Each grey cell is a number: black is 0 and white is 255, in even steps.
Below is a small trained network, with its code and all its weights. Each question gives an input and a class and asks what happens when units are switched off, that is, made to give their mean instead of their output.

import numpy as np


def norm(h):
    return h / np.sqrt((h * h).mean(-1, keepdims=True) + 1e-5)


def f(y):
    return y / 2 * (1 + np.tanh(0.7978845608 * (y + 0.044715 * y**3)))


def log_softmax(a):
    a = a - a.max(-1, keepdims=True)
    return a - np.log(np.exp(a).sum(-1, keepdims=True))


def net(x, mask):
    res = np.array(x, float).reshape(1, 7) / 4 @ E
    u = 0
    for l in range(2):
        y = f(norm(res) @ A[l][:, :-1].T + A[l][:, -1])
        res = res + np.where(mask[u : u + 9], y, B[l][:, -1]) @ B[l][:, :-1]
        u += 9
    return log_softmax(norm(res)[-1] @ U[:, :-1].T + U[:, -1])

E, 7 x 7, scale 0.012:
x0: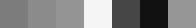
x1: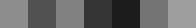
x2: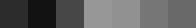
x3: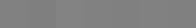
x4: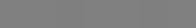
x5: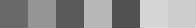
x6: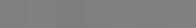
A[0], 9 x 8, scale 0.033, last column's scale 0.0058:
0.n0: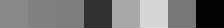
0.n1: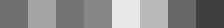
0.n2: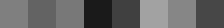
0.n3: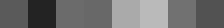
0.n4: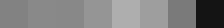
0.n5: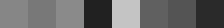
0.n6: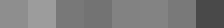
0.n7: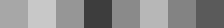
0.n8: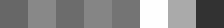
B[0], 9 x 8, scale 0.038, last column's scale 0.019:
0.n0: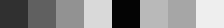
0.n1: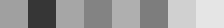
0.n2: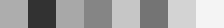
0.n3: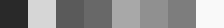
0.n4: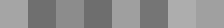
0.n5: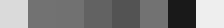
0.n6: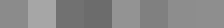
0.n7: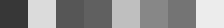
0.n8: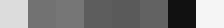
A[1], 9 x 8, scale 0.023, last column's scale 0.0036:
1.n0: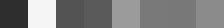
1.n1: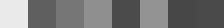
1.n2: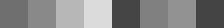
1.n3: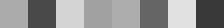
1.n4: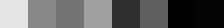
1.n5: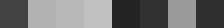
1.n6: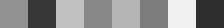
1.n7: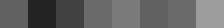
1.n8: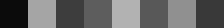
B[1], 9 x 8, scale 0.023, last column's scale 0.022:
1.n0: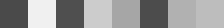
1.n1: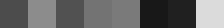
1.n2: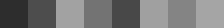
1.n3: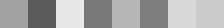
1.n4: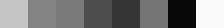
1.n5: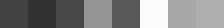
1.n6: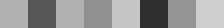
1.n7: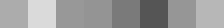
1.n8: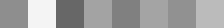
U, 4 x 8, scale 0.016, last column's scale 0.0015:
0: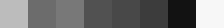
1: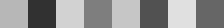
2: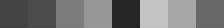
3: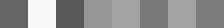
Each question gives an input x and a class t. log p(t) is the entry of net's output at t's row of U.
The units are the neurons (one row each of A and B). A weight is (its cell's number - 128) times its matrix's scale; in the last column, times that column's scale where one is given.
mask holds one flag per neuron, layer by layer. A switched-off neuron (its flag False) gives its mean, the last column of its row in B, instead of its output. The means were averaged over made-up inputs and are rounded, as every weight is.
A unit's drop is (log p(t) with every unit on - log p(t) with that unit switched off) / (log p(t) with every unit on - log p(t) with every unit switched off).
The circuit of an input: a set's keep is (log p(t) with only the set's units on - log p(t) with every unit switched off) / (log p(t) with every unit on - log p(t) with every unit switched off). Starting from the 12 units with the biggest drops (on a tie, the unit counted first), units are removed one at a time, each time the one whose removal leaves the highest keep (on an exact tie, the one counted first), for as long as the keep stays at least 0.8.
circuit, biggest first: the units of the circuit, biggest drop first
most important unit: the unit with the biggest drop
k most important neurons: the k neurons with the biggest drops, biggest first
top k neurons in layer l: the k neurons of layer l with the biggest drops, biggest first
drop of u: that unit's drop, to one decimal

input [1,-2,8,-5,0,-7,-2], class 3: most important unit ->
0.n3
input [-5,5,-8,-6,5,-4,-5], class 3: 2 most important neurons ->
0.n7, 0.n1
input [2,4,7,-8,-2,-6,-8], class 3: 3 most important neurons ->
0.n3, 0.n8, 1.n0
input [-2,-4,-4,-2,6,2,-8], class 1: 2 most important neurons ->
0.n1, 0.n3
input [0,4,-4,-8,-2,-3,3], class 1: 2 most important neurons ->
0.n2, 0.n3
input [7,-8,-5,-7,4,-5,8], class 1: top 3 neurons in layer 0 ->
0.n5, 0.n8, 0.n3
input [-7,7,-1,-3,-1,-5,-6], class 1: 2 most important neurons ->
0.n8, 0.n2
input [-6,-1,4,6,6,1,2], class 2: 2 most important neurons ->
0.n0, 0.n3
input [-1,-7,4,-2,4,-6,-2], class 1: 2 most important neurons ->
0.n1, 0.n8
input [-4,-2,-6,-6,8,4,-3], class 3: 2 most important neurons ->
0.n7, 0.n5
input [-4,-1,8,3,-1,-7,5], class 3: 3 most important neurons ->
0.n3, 0.n8, 1.n0
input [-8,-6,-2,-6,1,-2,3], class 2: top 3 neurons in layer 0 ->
0.n0, 0.n2, 0.n1
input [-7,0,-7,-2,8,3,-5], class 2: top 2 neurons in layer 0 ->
0.n0, 0.n3
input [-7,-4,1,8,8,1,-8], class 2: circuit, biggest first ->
0.n0
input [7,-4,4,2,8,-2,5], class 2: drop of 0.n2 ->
1.0
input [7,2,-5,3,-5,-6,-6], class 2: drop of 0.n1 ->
0.9
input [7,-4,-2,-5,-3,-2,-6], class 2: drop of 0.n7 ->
0.7
